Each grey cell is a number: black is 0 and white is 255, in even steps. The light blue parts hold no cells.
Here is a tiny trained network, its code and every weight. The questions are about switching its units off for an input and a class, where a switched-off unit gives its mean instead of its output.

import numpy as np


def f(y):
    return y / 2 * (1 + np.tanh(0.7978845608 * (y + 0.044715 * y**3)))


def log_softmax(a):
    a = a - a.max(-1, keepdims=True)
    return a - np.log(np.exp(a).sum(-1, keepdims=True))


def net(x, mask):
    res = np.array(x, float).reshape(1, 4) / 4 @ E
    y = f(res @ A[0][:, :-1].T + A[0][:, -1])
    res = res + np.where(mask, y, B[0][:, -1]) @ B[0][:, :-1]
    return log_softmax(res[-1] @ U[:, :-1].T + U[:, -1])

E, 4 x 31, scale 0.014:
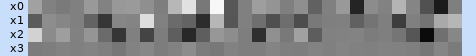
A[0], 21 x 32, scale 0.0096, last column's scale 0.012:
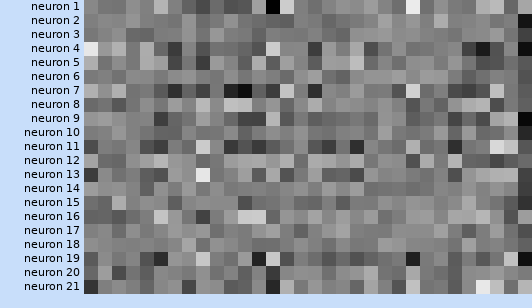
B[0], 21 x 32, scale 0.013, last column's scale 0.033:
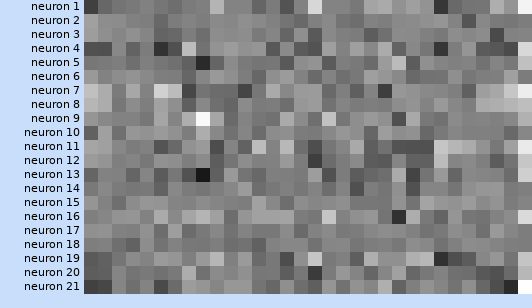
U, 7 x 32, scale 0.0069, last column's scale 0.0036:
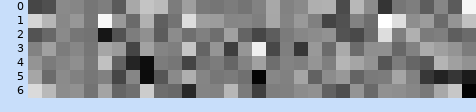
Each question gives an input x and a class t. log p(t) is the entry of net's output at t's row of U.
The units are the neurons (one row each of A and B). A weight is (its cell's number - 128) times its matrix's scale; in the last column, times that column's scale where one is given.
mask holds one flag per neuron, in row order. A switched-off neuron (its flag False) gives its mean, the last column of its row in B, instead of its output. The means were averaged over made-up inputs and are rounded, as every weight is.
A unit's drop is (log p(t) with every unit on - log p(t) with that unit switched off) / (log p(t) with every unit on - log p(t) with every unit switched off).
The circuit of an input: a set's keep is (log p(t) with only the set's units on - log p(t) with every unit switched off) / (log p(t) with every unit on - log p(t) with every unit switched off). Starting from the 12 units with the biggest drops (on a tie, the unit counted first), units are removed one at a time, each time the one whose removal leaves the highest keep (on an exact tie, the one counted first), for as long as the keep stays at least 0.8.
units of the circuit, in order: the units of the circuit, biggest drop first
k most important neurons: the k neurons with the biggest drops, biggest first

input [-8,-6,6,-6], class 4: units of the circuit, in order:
(neuron 7)
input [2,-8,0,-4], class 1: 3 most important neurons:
(neuron 4; neuron 21; neuron 16)
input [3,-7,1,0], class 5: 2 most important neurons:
(neuron 7; neuron 5)
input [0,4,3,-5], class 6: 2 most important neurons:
(neuron 21; neuron 1)
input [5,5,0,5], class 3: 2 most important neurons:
(neuron 21; neuron 16)
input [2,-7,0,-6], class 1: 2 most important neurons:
(neuron 4; neuron 21)
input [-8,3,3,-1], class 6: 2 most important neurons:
(neuron 7; neuron 11)
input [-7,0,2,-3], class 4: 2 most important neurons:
(neuron 7; neuron 1)
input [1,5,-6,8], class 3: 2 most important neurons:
(neuron 19; neuron 4)
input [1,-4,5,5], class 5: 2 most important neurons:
(neuron 4; neuron 19)
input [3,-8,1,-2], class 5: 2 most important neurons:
(neuron 7; neuron 5)
